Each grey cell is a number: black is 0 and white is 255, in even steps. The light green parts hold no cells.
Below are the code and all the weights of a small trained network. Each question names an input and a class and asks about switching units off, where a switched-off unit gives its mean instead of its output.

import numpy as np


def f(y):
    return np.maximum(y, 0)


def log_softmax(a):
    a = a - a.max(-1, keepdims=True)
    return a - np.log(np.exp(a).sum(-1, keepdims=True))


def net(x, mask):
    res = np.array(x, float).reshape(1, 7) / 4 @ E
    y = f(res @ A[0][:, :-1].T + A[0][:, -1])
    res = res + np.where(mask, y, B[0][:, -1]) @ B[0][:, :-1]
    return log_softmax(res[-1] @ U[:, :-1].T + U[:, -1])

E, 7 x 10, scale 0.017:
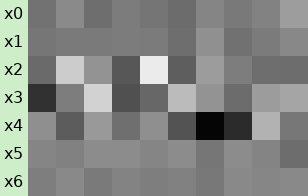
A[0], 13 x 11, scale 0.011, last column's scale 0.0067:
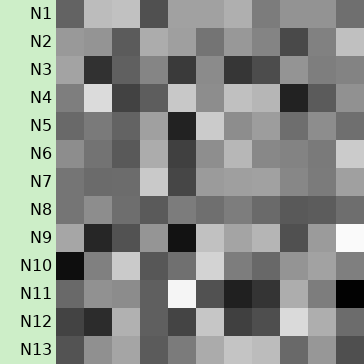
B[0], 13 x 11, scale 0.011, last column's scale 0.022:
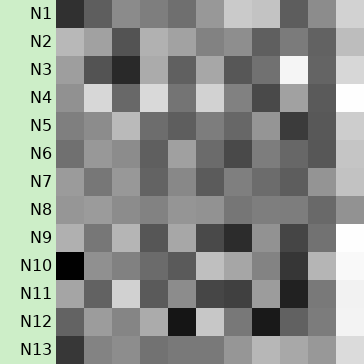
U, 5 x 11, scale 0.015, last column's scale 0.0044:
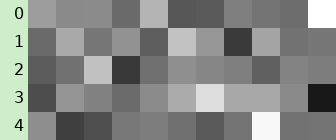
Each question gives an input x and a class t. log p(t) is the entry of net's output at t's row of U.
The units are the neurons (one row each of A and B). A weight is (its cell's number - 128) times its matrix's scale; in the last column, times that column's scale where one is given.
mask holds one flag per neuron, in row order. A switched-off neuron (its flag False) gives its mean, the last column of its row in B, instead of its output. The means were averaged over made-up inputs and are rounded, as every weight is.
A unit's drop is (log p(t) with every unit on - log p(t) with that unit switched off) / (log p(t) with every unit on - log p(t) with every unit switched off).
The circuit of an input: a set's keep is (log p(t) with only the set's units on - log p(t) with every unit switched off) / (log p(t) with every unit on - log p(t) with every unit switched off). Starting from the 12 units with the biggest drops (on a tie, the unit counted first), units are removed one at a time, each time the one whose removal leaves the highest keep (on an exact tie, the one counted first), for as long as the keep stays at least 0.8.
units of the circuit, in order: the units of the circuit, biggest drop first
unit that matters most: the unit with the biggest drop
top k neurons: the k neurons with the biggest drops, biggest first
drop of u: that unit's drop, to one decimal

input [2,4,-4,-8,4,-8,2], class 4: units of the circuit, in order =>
[N3]
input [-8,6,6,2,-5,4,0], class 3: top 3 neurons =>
[N1 N12 N13]
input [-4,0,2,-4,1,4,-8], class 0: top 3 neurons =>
[N12 N10 N3]
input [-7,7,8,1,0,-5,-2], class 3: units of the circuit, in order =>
[N1 N9]
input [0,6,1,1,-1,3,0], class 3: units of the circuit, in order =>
[N12 N11]
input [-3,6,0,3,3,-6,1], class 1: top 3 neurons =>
[N9 N12 N5]
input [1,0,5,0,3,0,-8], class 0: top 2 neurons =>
[N10 N12]
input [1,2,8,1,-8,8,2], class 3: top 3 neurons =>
[N1 N13 N12]
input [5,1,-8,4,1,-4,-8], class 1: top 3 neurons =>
[N12 N3 N11]
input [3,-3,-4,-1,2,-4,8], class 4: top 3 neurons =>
[N3 N10 N4]
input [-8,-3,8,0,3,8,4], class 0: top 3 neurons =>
[N10 N12 N11]
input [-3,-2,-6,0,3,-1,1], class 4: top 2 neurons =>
[N3 N10]
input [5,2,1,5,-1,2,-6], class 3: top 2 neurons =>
[N11 N9]
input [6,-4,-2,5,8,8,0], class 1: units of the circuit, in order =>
[N12]
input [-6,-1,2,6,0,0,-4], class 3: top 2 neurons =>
[N9 N11]
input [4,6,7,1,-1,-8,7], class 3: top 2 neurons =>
[N12 N1]
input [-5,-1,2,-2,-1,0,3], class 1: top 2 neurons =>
[N9 N11]
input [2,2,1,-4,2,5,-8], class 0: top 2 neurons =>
[N12 N3]
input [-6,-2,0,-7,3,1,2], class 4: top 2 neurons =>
[N9 N3]
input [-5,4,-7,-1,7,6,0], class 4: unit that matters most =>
N3
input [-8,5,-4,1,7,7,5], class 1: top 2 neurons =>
[N12 N9]
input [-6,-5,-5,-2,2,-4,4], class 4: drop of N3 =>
0.4
